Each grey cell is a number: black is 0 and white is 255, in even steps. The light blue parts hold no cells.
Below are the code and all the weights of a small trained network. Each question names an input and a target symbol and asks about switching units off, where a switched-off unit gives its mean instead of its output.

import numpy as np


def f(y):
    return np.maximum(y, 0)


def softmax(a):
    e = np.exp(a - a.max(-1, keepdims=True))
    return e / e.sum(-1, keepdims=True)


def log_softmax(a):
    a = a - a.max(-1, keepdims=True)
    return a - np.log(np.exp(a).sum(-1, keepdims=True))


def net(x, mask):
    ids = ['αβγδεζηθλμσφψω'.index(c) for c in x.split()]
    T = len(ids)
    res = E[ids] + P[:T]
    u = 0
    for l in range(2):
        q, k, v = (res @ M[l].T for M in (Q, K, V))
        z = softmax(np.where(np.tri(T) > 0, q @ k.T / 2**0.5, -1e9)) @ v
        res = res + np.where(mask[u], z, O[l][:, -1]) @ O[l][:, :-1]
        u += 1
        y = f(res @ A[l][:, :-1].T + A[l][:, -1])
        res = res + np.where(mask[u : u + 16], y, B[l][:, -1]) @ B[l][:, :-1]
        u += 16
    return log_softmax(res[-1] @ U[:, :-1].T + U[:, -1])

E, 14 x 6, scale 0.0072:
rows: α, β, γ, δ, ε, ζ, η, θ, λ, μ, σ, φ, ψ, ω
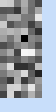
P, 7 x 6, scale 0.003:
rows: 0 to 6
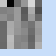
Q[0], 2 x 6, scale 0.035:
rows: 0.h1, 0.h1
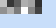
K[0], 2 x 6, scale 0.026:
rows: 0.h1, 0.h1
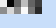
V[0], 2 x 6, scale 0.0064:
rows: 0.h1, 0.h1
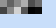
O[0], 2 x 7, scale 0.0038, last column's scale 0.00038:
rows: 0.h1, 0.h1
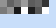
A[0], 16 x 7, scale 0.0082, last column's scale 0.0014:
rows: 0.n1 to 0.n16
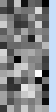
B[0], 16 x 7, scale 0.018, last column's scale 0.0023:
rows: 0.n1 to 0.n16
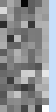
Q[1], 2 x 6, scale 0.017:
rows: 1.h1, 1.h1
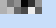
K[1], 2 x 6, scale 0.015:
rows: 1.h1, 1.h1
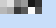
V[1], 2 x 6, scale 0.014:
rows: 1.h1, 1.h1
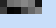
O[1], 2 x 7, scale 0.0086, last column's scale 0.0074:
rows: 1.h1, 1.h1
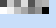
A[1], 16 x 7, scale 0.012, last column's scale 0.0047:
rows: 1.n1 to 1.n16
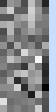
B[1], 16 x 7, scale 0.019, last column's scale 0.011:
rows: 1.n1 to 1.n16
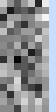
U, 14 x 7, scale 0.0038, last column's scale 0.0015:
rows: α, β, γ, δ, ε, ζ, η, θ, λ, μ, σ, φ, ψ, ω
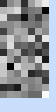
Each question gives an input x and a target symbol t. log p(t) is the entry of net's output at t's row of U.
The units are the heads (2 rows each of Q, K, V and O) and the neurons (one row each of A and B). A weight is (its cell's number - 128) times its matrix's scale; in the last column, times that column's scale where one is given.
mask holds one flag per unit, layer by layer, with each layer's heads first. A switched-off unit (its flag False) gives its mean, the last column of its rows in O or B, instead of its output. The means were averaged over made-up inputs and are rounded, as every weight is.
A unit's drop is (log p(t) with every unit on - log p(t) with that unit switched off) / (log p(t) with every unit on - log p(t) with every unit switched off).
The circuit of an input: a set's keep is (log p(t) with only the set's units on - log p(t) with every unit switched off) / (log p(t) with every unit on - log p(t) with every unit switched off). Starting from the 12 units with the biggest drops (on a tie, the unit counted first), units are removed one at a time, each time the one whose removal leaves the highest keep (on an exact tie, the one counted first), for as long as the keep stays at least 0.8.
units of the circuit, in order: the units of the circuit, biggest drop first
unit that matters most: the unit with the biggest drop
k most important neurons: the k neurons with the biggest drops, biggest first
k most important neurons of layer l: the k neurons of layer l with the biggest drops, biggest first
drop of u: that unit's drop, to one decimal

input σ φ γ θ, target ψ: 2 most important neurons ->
(0.n13; 1.n9)
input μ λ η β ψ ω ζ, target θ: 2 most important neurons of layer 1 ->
(1.n13; 1.n1)
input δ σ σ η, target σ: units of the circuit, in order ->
(1.h1; 1.n3; 1.n8; 0.h1)
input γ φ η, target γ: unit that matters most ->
1.h1
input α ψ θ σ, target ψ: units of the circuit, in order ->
(1.h1; 0.n14)
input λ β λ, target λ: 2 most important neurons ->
(1.n15; 0.n13)
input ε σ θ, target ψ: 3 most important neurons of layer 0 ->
(0.n13; 0.n12; 0.n10)
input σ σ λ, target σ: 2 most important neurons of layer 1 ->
(1.n8; 1.n3)
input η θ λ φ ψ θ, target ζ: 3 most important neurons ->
(1.n1; 0.n14; 1.n5)
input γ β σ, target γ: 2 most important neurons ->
(0.n2; 1.n10)
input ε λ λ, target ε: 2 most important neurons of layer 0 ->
(0.n12; 0.n16)
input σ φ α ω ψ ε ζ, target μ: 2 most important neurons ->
(0.n1; 1.n14)
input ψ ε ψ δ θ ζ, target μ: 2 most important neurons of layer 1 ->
(1.n14; 1.n3)
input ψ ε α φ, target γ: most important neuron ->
(0.n9)
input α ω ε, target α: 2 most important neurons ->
(1.n3; 0.n12)
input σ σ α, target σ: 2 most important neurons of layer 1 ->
(1.n8; 1.n3)
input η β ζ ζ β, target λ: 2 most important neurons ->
(1.n15; 0.n2)
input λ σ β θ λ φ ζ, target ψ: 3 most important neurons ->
(1.n9; 0.n1; 1.n14)
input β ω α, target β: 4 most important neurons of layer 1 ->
(1.n13; 1.n4; 1.n15; 1.n7)
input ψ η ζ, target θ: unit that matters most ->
0.n1
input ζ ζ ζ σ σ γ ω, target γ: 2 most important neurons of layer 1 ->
(1.n2; 1.n3)
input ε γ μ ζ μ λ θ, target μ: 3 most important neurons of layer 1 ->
(1.n14; 1.n3; 1.n10)
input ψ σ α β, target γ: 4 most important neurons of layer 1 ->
(1.n3; 1.n10; 1.n15; 1.n12)
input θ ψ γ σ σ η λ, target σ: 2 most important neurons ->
(0.n11; 1.n3)
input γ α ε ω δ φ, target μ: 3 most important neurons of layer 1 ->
(1.n14; 1.n3; 1.n9)
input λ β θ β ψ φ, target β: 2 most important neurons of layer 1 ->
(1.n13; 1.n15)
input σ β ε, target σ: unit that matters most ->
1.h1
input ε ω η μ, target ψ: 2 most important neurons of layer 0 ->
(0.n4; 0.n6)
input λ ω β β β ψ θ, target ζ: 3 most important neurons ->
(1.n1; 0.n14; 0.n11)
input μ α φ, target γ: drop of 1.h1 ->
0.6
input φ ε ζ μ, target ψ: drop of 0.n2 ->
0.0
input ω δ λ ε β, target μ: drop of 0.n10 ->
0.1
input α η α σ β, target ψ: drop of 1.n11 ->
0.2
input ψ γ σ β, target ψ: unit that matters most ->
1.n9
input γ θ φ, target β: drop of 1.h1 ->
0.9
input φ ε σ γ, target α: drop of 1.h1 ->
0.3
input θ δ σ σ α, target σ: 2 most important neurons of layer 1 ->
(1.n3; 1.n8)
